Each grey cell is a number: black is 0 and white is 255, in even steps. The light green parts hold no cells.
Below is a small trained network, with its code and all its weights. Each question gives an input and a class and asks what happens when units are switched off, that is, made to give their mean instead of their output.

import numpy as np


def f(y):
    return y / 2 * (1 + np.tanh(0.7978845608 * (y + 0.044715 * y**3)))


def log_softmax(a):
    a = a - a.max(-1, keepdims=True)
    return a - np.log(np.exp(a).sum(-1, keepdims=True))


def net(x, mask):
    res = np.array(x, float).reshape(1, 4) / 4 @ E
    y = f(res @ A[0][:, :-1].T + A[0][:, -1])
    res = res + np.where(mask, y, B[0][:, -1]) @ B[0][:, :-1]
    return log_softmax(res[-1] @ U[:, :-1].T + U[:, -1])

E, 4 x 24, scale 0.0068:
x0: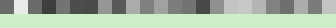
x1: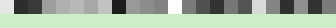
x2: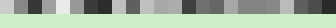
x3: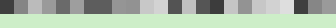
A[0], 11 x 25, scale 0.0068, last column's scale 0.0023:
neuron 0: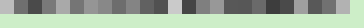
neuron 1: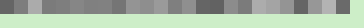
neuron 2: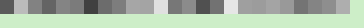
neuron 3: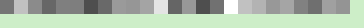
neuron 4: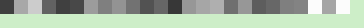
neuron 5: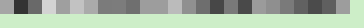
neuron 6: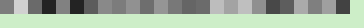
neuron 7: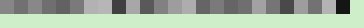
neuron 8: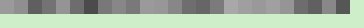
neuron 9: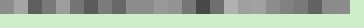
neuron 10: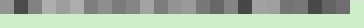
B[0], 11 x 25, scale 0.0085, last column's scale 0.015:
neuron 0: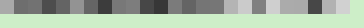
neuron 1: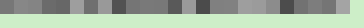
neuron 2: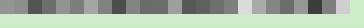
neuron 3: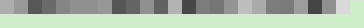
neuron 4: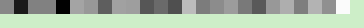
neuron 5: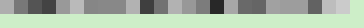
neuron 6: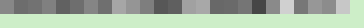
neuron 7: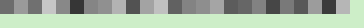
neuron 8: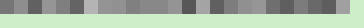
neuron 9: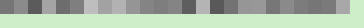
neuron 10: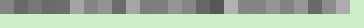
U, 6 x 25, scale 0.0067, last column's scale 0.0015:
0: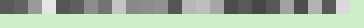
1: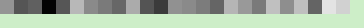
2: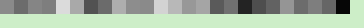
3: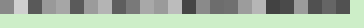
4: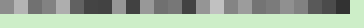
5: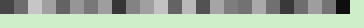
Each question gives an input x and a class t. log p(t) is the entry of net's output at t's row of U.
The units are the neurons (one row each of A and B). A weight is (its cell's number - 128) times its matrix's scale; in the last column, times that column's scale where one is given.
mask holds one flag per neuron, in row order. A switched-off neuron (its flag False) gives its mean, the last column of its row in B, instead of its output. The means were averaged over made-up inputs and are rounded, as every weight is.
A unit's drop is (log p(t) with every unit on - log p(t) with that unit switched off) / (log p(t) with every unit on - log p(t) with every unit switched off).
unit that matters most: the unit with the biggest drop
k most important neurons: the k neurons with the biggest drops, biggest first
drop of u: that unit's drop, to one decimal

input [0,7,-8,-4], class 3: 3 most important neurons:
[neuron 7; neuron 4; neuron 6]
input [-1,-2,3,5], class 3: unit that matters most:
neuron 4
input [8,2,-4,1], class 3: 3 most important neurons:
[neuron 7; neuron 0; neuron 5]
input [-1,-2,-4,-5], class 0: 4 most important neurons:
[neuron 5; neuron 3; neuron 2; neuron 10]
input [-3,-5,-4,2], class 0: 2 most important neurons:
[neuron 0; neuron 5]
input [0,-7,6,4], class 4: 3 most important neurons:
[neuron 5; neuron 0; neuron 10]
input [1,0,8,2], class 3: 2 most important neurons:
[neuron 4; neuron 0]
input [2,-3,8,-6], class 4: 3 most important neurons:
[neuron 4; neuron 5; neuron 10]
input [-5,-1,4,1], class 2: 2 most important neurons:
[neuron 0; neuron 4]
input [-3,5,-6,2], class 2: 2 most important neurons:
[neuron 7; neuron 4]
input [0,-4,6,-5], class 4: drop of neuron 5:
0.3
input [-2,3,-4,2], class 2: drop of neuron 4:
0.2
